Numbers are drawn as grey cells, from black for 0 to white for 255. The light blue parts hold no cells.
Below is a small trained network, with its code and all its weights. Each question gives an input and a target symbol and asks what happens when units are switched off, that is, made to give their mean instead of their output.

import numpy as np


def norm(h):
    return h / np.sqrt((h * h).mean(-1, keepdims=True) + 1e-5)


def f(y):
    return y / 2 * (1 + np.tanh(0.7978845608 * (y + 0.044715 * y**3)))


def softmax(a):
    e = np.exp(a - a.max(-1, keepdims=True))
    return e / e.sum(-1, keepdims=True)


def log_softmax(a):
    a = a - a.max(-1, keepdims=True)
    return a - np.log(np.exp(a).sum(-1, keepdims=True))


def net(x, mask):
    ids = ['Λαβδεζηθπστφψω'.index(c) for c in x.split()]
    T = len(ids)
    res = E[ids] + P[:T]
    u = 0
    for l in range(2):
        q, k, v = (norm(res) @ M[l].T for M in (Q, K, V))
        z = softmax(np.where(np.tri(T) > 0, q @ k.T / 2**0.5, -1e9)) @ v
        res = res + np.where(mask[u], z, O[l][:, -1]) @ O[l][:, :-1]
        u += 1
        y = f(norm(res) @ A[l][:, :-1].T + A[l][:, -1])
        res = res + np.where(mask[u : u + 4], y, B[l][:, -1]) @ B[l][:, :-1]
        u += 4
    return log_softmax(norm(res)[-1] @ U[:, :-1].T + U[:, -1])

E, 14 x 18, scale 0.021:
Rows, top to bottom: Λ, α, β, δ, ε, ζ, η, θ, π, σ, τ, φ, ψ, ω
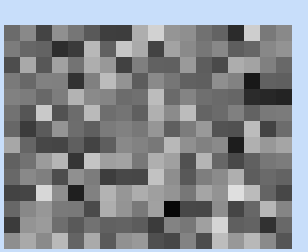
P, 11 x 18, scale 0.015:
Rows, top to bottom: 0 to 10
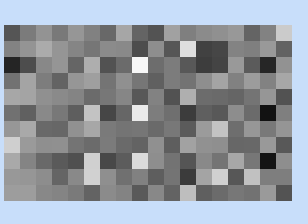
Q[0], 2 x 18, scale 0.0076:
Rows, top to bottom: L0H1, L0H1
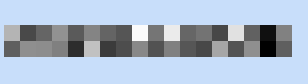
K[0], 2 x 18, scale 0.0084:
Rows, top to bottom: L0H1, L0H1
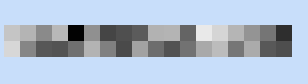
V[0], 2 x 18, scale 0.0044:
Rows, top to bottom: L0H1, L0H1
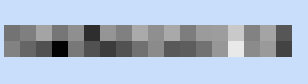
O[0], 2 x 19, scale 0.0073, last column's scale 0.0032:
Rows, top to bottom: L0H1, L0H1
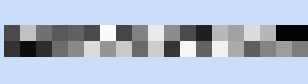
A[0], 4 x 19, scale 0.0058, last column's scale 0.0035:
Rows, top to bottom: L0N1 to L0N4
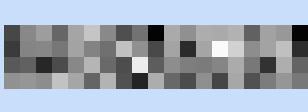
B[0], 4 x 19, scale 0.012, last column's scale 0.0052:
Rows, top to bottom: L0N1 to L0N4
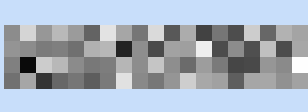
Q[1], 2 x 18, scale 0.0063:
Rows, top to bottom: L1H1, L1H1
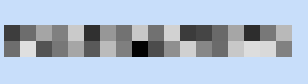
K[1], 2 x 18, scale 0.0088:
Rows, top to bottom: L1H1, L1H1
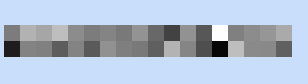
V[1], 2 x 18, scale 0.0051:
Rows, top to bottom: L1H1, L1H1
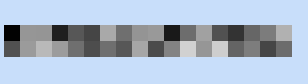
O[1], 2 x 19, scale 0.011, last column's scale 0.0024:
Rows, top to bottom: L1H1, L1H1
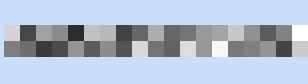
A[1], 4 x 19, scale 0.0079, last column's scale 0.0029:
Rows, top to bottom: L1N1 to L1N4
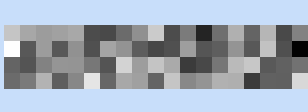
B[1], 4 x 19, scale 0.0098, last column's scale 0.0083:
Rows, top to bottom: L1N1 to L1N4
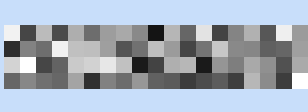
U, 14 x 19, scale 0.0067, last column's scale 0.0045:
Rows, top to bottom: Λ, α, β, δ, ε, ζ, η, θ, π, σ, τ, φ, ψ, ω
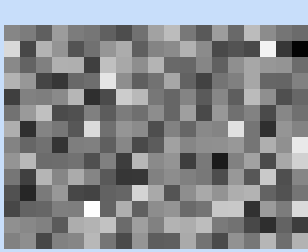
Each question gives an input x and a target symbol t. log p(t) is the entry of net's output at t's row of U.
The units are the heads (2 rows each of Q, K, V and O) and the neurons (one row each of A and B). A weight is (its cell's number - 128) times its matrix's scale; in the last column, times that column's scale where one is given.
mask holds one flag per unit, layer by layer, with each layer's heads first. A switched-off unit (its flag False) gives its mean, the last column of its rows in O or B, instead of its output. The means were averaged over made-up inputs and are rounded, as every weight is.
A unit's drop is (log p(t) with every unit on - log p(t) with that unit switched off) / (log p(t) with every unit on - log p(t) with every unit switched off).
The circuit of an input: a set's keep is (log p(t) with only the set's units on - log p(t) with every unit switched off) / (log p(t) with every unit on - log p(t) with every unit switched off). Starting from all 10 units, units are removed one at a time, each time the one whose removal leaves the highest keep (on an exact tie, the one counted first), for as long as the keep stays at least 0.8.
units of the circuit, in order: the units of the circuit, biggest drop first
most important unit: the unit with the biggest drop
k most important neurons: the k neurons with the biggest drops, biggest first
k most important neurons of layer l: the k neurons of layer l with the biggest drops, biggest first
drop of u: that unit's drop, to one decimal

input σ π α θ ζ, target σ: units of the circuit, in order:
[L1N2; L0N1; L1N4]
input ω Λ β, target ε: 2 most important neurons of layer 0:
[L0N3; L0N2]
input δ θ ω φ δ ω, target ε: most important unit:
L0N3
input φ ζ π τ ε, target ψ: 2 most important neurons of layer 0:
[L0N4; L0N3]
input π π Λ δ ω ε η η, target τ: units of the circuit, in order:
[L1N3; L1N1]
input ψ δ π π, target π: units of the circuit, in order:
[L0N3; L0H1]
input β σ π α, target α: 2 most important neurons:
[L0N3; L0N2]
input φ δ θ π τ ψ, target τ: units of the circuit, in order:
[L1H1; L0N3; L1N3; L0N1]
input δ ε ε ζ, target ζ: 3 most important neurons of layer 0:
[L0N1; L0N3; L0N2]
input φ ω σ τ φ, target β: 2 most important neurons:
[L1N2; L1N1]
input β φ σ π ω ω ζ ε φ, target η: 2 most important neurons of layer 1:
[L1N4; L1N1]
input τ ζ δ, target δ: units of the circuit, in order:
[L0H1; L1N3]
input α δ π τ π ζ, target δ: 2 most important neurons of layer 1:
[L1N3; L1N4]
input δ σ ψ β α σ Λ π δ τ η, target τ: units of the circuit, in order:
[L0N3; L1N3; L1N4]
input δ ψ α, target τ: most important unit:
L1H1
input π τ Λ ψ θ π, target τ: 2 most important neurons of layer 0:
[L0N1; L0N3]
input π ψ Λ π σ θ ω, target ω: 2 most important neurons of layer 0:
[L0N2; L0N3]
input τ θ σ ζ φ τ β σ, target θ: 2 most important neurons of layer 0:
[L0N4; L0N3]
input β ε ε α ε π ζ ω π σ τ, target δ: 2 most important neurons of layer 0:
[L0N2; L0N3]
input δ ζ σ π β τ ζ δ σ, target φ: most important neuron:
[L1N3]
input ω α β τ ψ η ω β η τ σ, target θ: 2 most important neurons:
[L0N4; L0N3]
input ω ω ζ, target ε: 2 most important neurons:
[L1N4; L0N2]
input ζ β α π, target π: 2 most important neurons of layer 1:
[L1N4; L1N3]
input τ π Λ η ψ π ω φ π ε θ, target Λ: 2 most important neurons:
[L1N2; L0N3]
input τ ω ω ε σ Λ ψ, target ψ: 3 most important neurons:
[L0N2; L0N1; L1N4]
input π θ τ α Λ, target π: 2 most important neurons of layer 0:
[L0N3; L0N4]
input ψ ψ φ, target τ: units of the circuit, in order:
[L1H1]
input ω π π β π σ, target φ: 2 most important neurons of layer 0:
[L0N3; L0N2]
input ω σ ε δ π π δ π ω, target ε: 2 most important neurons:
[L1N4; L0N3]
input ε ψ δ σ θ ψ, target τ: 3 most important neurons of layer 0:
[L0N2; L0N3; L0N1]
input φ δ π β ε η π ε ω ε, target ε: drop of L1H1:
0.2
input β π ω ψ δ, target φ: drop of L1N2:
0.5
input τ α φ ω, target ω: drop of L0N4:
0.0
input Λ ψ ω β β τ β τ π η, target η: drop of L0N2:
0.1
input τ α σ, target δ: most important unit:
L1N3
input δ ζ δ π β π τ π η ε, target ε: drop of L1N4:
0.4
